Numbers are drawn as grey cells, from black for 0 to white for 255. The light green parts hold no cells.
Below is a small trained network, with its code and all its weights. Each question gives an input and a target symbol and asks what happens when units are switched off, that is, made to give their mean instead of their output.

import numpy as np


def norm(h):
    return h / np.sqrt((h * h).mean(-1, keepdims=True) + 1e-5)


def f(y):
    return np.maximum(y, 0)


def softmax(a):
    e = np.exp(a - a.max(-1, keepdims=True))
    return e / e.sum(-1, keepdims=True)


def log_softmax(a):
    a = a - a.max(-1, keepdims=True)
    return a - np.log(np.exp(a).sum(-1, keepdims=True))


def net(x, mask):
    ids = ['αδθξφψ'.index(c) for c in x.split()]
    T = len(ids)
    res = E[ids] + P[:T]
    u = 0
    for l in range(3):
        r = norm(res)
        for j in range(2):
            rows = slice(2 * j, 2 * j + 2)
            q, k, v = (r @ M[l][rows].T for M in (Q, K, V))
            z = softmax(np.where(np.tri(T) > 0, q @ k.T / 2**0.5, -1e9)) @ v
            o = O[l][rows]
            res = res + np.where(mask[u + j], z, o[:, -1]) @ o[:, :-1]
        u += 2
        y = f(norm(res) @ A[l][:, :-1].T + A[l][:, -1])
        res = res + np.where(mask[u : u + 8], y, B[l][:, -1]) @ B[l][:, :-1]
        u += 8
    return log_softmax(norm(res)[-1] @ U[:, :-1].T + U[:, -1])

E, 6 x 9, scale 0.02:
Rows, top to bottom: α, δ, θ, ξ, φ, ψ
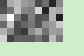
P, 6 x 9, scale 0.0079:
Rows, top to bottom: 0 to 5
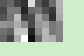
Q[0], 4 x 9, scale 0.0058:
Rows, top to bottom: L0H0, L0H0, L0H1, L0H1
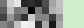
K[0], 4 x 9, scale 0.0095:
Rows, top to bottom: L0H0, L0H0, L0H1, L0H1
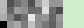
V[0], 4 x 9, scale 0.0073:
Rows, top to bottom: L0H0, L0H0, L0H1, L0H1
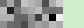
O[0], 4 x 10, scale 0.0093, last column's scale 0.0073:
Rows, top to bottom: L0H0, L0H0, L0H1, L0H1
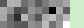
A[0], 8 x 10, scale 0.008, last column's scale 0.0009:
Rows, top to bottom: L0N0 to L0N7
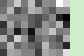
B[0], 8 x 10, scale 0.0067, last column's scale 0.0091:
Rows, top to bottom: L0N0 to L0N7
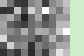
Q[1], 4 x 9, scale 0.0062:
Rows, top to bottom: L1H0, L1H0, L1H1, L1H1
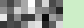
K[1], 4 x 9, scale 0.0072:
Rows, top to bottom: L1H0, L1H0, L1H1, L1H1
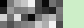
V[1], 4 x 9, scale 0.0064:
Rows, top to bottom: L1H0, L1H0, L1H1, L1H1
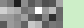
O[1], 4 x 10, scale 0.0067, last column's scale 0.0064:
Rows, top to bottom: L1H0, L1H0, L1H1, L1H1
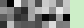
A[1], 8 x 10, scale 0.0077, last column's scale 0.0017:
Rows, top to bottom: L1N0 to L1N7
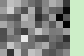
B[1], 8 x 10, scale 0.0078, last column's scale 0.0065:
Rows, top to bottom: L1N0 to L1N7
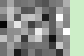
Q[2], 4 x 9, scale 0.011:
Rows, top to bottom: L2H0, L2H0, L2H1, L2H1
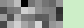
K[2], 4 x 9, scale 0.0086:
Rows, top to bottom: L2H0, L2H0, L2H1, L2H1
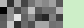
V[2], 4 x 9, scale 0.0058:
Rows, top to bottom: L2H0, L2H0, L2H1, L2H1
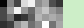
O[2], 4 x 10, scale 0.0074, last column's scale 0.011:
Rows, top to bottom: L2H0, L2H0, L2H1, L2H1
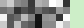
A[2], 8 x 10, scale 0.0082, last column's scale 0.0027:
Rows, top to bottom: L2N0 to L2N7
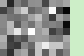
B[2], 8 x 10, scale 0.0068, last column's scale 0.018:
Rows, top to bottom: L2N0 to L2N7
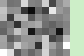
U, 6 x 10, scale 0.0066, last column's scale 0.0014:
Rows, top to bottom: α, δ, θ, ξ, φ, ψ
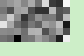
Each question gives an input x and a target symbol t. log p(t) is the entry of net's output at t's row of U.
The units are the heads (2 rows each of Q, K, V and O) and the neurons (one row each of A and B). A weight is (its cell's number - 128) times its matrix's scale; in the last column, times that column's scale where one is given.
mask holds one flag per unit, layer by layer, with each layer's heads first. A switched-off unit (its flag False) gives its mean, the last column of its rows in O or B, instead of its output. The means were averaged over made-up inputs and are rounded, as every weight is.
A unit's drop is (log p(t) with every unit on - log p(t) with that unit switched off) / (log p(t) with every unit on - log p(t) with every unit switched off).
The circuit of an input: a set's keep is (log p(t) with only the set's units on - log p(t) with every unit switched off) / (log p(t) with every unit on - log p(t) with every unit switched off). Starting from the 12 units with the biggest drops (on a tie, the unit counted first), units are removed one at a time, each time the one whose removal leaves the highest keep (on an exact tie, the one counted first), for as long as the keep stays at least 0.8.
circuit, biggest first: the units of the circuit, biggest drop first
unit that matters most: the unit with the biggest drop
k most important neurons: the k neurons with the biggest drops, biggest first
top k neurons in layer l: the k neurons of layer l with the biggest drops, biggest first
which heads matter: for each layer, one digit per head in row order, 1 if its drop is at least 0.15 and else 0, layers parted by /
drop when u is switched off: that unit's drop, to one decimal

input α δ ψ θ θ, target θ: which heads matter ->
01 / 00 / 00
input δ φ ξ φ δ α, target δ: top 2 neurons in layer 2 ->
L2N5, L2N7
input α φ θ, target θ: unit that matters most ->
L2N6
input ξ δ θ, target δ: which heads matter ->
11 / 10 / 00
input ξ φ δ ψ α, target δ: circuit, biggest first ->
L0H1, L0N7
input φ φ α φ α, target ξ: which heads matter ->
00 / 10 / 00
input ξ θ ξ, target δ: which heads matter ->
10 / 10 / 00
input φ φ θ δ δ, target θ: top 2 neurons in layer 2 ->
L2N7, L2N6
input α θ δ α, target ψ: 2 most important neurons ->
L2N6, L0N4
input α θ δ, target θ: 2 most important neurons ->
L2N7, L2N1
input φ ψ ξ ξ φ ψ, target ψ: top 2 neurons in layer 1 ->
L1N7, L1N4
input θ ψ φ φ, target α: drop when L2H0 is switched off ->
0.2
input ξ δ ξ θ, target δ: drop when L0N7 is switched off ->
0.2
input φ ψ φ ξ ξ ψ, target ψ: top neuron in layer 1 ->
L1N7
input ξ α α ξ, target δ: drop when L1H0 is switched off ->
0.1
